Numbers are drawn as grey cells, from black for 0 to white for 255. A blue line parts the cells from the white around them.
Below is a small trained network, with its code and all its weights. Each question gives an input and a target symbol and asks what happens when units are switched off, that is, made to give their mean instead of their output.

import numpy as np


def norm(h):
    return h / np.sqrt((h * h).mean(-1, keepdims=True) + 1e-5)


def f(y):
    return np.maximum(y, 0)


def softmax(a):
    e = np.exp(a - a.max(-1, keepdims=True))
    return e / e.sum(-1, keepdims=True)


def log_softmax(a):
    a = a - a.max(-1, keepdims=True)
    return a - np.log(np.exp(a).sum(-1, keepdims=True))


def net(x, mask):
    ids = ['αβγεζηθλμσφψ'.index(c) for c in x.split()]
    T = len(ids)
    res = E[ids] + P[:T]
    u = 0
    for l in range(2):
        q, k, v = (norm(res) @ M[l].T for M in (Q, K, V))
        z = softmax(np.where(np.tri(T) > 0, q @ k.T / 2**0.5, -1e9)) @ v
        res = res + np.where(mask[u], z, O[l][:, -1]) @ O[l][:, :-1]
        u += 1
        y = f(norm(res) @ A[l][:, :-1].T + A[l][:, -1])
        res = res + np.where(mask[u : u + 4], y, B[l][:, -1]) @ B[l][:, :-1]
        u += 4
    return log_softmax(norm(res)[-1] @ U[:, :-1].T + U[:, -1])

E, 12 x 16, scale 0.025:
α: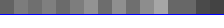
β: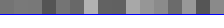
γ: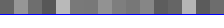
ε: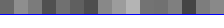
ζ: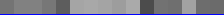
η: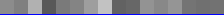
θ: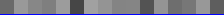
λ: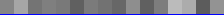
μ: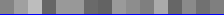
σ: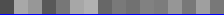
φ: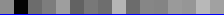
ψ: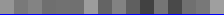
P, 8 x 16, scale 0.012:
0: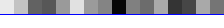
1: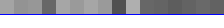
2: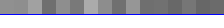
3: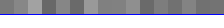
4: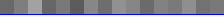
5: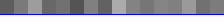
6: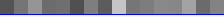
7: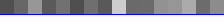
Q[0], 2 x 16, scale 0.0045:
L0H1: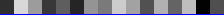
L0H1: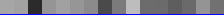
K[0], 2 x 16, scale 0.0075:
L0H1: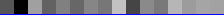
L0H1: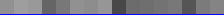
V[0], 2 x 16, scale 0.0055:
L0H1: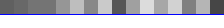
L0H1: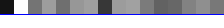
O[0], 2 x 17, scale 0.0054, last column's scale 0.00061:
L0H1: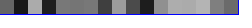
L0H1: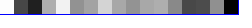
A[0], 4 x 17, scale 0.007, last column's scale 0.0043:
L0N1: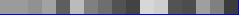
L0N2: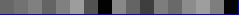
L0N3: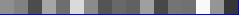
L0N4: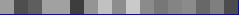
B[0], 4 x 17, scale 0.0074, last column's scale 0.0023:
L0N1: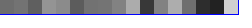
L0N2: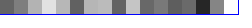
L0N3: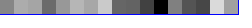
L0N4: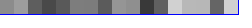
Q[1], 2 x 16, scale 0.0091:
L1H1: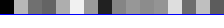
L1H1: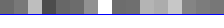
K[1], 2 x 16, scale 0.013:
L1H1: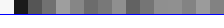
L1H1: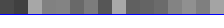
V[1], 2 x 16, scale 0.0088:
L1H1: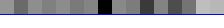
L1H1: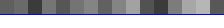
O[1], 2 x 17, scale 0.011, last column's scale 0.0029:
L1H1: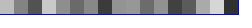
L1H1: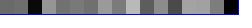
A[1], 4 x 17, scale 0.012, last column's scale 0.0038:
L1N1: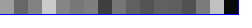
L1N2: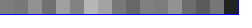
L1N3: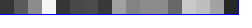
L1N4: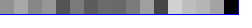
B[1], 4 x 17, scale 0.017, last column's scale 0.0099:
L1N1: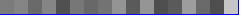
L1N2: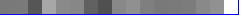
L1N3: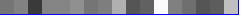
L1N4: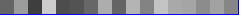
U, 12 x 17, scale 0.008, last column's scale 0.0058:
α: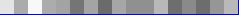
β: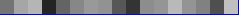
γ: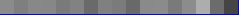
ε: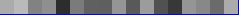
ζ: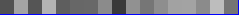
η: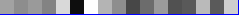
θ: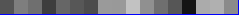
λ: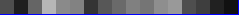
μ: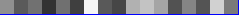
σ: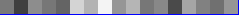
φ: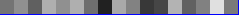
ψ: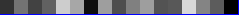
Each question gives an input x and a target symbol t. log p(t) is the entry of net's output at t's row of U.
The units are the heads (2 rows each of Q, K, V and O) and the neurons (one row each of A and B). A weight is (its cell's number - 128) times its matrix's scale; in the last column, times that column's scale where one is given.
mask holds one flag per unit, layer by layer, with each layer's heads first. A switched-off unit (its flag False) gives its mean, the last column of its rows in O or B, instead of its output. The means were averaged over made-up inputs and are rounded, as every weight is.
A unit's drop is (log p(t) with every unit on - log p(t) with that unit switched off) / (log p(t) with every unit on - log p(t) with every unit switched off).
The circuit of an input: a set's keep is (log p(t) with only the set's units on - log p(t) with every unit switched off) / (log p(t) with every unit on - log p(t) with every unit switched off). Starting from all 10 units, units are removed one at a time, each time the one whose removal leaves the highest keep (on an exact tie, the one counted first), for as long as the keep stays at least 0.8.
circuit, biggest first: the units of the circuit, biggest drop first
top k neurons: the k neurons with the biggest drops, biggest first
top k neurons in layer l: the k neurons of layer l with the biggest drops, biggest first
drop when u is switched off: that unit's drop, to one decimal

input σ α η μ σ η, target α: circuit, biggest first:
[L0H1 L1H1]
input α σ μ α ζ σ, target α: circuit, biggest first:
[L1H1 L0H1]
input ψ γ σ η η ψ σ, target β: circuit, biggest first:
[L1H1 L0H1]
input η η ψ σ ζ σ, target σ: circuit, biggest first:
[L1H1 L0H1 L0N4 L1N2]
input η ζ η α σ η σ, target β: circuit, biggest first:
[L1H1]
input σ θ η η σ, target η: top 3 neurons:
[L0N4 L1N2 L0N3]
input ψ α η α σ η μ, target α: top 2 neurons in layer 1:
[L1N1 L1N3]
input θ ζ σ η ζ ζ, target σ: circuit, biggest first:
[L1N2 L1H1]
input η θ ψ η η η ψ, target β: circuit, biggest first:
[L0H1 L1H1]
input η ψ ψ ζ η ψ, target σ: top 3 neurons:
[L0N4 L1N2 L1N1]
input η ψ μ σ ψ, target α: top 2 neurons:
[L1N1 L0N4]
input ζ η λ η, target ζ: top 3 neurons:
[L1N1 L1N2 L1N3]
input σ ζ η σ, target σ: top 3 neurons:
[L0N4 L0N3 L1N2]
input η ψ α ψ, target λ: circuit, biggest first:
[L1H1 L1N2]
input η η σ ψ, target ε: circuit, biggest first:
[L1N1]
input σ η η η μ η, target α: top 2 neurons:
[L0N2 L1N1]
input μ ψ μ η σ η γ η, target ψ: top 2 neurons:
[L1N2 L1N3]
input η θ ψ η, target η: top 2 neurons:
[L1N2 L0N2]
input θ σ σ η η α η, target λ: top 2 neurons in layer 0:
[L0N2 L0N4]
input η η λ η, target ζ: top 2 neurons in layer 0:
[L0N2 L0N4]
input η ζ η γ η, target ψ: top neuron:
[L1N2]
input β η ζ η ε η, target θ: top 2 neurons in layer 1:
[L1N1 L1N3]
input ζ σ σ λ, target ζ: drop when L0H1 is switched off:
-0.1
